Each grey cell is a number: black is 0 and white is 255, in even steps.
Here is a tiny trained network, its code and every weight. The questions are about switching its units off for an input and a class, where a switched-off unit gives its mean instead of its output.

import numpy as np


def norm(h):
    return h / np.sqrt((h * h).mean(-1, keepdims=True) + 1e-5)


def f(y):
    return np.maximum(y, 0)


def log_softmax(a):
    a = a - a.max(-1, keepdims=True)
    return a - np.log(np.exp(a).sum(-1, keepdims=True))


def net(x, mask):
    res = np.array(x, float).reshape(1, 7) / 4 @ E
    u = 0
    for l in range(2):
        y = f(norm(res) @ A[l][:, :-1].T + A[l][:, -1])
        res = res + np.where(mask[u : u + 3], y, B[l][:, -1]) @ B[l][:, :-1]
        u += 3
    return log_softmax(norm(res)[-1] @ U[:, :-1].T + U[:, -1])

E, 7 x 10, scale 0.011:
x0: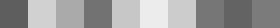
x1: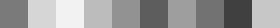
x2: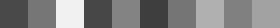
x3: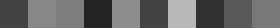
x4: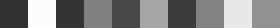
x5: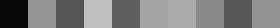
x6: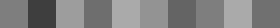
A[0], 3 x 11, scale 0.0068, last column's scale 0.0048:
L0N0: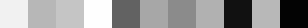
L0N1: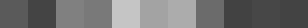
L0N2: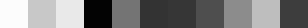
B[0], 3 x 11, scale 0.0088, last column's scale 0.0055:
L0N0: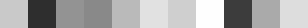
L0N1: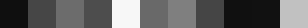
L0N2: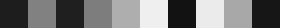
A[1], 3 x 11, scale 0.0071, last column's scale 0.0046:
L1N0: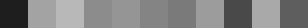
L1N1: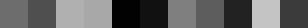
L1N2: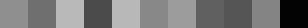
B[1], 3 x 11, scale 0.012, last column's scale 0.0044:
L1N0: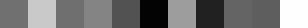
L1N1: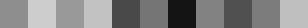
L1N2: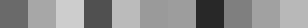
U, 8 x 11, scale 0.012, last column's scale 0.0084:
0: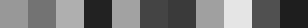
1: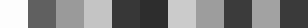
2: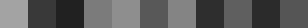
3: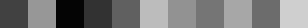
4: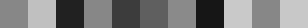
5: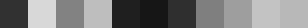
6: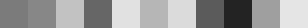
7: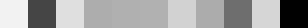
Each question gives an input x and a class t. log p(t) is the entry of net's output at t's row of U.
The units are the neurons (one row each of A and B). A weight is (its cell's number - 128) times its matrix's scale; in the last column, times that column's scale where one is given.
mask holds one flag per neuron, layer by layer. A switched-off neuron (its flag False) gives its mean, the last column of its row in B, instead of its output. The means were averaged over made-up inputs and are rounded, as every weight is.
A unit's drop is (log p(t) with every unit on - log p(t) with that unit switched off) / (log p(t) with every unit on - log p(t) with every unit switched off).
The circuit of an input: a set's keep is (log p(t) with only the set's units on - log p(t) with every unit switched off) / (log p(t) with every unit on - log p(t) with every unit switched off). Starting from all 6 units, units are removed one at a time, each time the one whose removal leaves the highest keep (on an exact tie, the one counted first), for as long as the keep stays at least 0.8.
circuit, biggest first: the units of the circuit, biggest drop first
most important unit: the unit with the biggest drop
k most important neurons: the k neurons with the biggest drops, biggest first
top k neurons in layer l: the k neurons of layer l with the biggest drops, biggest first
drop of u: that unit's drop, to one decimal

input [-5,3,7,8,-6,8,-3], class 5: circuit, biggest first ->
[L1N1]
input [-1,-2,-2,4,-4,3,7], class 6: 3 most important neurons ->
[L0N2 L1N2 L1N0]
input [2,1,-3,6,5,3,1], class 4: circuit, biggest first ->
[L0N2 L1N0]
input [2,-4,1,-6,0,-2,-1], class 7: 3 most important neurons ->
[L0N2 L1N0 L0N1]
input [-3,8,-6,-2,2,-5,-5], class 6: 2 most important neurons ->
[L0N0 L0N2]
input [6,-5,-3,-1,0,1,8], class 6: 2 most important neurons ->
[L0N2 L0N1]
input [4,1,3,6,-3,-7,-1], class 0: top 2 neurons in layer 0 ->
[L0N2 L0N0]
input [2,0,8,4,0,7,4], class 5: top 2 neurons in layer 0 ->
[L0N0 L0N2]
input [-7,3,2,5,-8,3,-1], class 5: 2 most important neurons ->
[L1N1 L0N0]
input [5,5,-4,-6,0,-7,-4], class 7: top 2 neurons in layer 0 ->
[L0N0 L0N1]
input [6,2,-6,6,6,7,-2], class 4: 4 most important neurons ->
[L0N2 L1N0 L0N0 L0N1]
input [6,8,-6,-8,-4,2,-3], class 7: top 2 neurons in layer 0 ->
[L0N0 L0N1]
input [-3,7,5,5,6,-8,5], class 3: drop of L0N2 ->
1.0
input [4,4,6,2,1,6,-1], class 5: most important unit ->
L1N0
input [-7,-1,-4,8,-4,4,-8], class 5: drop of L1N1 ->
0.8
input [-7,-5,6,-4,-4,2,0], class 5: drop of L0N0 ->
0.4
